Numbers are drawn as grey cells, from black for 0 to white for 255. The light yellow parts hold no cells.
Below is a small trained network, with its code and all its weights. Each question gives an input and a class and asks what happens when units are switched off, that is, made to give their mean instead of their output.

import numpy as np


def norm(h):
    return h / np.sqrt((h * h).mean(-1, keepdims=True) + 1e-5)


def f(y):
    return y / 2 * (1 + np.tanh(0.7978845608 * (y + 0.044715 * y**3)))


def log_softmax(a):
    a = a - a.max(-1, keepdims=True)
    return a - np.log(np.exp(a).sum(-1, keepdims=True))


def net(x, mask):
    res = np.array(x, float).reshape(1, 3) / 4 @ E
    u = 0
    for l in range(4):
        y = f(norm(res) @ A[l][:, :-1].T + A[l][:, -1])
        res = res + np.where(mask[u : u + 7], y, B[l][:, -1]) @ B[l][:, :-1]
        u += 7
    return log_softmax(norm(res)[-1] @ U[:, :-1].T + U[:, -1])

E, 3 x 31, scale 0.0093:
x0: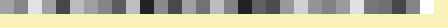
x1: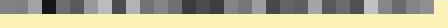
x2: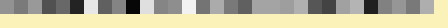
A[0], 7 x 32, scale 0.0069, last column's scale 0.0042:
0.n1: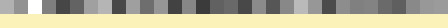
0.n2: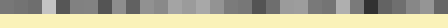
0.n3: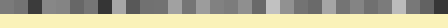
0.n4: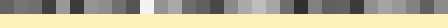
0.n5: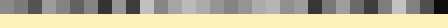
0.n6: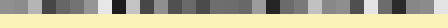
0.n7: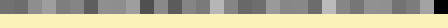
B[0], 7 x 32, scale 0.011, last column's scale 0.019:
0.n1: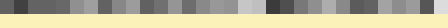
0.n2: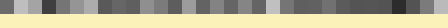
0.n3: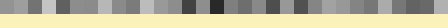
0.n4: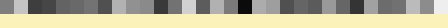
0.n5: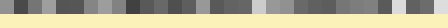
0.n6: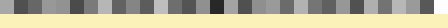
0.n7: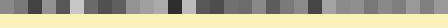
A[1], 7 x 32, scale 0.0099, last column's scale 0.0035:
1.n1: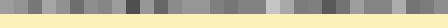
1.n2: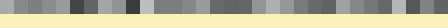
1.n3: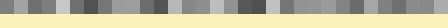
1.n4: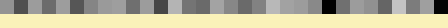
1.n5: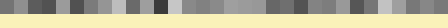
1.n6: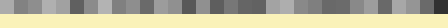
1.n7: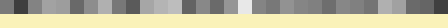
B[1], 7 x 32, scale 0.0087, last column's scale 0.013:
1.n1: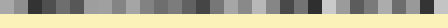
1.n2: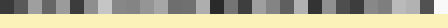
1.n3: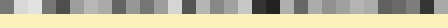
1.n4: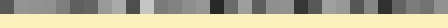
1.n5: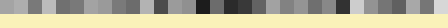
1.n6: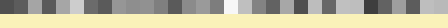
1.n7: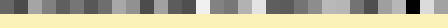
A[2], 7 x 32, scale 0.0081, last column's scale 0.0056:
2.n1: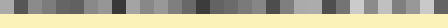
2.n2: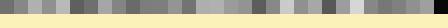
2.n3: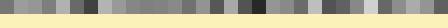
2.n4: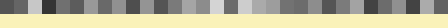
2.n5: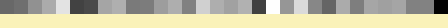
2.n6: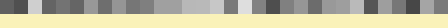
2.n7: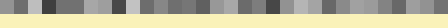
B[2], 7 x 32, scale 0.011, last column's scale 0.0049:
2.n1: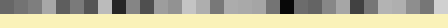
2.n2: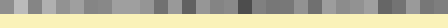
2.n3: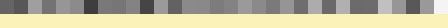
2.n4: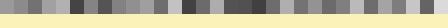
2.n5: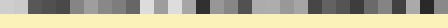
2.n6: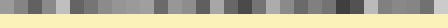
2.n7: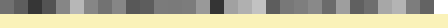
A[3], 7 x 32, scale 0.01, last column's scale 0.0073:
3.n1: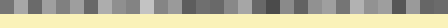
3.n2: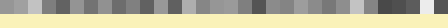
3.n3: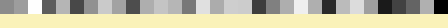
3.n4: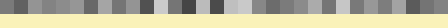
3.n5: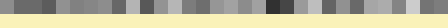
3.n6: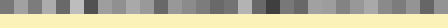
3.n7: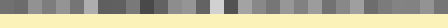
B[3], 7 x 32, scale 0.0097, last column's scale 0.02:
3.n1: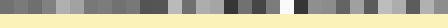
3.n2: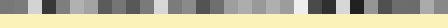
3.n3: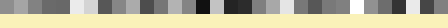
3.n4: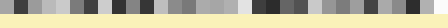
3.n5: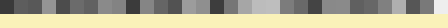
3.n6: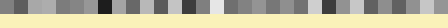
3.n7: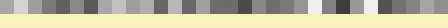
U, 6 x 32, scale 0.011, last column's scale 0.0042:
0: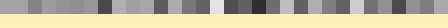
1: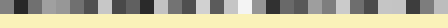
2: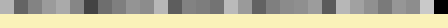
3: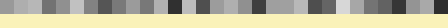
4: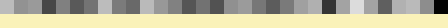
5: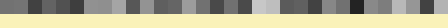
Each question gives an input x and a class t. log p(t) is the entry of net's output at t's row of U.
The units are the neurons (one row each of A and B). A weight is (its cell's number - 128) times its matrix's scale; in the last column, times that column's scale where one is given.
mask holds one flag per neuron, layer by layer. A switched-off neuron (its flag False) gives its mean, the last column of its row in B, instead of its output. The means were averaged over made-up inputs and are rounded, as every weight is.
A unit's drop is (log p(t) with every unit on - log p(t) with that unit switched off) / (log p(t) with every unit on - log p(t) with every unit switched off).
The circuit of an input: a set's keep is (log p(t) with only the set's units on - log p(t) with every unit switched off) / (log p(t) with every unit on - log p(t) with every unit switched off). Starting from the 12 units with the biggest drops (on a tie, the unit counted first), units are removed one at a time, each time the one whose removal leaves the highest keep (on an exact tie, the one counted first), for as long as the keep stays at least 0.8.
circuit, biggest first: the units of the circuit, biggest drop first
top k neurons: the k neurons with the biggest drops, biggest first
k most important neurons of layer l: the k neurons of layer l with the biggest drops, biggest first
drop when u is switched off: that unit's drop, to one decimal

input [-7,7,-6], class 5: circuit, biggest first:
0.n4
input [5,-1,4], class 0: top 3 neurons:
0.n6, 0.n2, 2.n4
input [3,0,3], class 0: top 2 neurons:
0.n6, 2.n4
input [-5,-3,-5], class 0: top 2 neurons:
0.n6, 0.n5
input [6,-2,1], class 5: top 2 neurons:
0.n6, 3.n4
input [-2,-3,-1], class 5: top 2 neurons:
0.n6, 3.n4
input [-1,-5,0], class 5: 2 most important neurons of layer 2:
2.n3, 2.n7
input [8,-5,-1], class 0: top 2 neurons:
0.n6, 0.n1
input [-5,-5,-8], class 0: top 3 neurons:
0.n6, 0.n5, 3.n6
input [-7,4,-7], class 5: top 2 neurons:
0.n4, 1.n5
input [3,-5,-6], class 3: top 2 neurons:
0.n7, 0.n6
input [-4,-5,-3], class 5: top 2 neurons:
0.n6, 3.n4
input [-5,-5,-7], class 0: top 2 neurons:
0.n6, 0.n5
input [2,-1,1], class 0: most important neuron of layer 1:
1.n2
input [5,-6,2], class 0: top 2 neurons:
0.n6, 2.n4
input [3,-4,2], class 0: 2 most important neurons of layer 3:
3.n5, 3.n7
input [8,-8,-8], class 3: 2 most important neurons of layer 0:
0.n7, 0.n6
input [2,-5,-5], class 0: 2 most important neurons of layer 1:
1.n6, 1.n7
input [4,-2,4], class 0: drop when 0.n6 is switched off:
0.1
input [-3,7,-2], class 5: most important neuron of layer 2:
2.n1
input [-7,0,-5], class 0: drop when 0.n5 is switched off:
0.2
